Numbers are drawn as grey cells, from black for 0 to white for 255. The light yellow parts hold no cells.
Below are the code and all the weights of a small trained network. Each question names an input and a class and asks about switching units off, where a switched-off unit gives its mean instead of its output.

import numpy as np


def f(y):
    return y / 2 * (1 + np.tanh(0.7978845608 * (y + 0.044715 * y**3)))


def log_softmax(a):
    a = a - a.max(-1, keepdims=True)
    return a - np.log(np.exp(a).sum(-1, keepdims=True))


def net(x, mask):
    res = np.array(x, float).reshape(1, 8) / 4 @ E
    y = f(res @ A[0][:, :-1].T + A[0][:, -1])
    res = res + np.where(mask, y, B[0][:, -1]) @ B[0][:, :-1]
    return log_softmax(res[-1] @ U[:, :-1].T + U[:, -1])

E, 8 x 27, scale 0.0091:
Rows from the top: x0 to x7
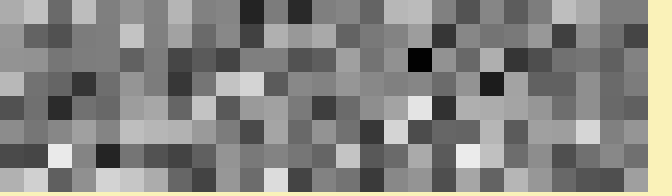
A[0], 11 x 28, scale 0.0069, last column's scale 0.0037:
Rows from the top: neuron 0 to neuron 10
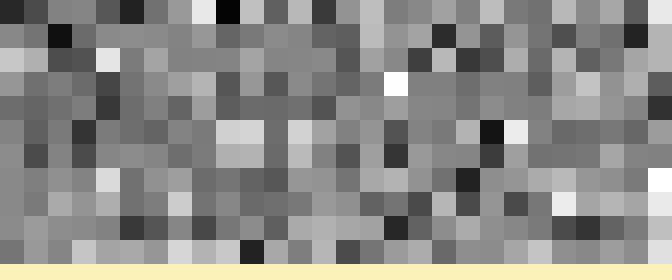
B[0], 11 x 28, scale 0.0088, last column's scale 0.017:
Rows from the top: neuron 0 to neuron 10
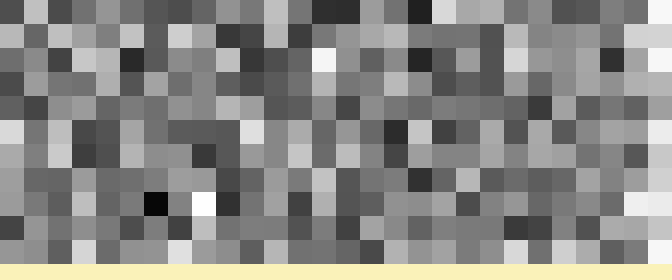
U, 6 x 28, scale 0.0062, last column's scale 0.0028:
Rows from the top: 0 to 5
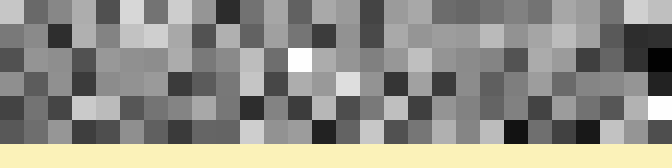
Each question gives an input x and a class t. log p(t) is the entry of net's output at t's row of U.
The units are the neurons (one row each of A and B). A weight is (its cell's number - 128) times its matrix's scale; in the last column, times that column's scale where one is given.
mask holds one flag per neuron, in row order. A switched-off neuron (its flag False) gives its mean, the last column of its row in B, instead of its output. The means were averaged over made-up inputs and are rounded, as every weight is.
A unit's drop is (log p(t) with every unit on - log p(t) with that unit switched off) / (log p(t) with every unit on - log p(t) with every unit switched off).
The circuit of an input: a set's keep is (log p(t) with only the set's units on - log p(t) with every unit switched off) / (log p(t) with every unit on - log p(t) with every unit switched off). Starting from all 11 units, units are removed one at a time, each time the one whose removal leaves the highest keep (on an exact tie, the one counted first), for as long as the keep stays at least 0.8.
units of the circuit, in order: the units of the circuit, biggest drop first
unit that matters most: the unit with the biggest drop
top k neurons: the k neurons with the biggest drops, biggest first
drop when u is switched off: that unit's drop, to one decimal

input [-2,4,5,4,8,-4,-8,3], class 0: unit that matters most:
neuron 1
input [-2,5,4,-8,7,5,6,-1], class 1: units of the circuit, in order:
[neuron 8; neuron 7]
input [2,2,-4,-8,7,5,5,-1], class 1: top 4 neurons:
[neuron 8; neuron 2; neuron 10; neuron 9]
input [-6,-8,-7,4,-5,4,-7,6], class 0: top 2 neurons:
[neuron 5; neuron 6]
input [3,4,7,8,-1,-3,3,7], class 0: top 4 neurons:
[neuron 0; neuron 1; neuron 6; neuron 2]
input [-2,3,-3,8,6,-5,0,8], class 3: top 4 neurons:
[neuron 5; neuron 10; neuron 8; neuron 6]
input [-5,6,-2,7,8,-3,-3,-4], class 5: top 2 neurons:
[neuron 2; neuron 5]
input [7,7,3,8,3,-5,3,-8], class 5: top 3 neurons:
[neuron 10; neuron 2; neuron 8]
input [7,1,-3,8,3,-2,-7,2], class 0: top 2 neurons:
[neuron 1; neuron 0]
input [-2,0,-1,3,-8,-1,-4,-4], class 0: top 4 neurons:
[neuron 5; neuron 6; neuron 0; neuron 8]
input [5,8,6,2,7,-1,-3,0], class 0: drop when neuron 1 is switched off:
0.2
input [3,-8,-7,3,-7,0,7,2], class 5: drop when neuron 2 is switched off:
0.3
